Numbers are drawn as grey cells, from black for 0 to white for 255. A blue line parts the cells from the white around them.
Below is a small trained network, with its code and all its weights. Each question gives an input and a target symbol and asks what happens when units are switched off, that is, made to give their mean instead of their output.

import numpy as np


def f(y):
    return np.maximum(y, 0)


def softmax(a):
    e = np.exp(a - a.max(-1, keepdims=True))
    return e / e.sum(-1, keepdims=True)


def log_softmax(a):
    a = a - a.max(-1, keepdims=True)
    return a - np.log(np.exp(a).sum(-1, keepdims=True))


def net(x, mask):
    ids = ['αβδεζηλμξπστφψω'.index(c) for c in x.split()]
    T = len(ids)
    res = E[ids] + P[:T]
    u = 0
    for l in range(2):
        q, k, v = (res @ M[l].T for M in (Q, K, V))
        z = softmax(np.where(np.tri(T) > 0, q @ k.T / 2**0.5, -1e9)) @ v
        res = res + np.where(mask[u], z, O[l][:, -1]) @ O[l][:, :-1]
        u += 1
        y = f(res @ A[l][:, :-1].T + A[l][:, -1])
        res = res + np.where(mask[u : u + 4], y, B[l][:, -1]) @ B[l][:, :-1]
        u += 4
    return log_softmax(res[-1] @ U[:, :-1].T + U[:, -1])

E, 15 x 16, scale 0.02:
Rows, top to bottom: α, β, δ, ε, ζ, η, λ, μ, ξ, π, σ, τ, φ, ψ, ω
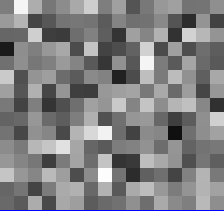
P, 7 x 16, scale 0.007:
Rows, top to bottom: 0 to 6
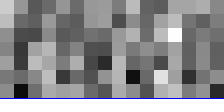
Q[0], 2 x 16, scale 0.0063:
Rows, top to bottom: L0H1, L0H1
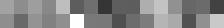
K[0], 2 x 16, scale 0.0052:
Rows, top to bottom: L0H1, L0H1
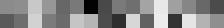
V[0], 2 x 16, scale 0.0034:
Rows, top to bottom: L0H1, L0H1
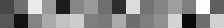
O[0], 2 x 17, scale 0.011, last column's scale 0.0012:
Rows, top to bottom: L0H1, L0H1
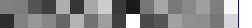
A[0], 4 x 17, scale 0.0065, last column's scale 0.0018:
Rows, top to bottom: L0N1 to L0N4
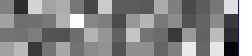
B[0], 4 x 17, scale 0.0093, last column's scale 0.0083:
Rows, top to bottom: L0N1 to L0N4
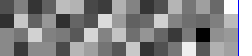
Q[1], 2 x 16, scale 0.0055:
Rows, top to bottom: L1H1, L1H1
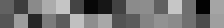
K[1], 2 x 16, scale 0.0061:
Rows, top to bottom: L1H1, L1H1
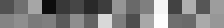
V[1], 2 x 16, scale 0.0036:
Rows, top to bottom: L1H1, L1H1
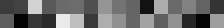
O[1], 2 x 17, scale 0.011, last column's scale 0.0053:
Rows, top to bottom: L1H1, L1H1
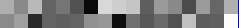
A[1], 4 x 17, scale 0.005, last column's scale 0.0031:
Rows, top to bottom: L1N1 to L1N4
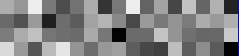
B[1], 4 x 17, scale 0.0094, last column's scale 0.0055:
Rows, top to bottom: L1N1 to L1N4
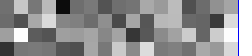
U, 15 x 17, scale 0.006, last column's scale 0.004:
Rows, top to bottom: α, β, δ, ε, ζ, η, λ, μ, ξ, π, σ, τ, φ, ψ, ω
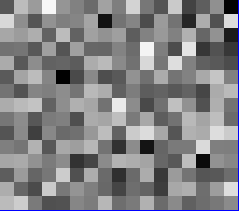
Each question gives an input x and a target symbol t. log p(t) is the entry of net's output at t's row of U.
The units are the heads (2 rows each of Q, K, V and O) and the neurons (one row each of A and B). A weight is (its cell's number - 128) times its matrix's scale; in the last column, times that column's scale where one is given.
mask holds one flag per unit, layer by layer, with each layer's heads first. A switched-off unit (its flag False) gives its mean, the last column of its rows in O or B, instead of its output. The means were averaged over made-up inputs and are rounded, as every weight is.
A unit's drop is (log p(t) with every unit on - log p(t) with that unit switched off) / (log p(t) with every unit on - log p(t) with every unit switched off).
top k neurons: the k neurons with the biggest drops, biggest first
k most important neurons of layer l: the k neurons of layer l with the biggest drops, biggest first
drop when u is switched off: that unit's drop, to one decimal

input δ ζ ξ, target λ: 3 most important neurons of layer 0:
(L0N3 L0N1 L0N4)
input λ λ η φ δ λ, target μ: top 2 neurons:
(L0N1 L0N3)
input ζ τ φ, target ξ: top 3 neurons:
(L1N4 L1N2 L0N1)
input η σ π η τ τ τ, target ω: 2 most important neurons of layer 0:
(L0N2 L0N4)
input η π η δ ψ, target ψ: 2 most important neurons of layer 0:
(L0N4 L0N3)
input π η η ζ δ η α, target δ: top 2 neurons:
(L1N3 L0N1)
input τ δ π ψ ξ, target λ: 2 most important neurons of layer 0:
(L0N3 L0N1)
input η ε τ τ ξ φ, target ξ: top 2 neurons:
(L1N4 L0N1)
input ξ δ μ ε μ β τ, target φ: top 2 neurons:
(L0N1 L1N2)
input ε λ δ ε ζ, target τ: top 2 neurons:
(L0N1 L1N2)
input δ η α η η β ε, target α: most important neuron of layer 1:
(L1N3)
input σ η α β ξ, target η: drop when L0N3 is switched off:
0.2
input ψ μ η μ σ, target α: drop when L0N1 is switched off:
0.2
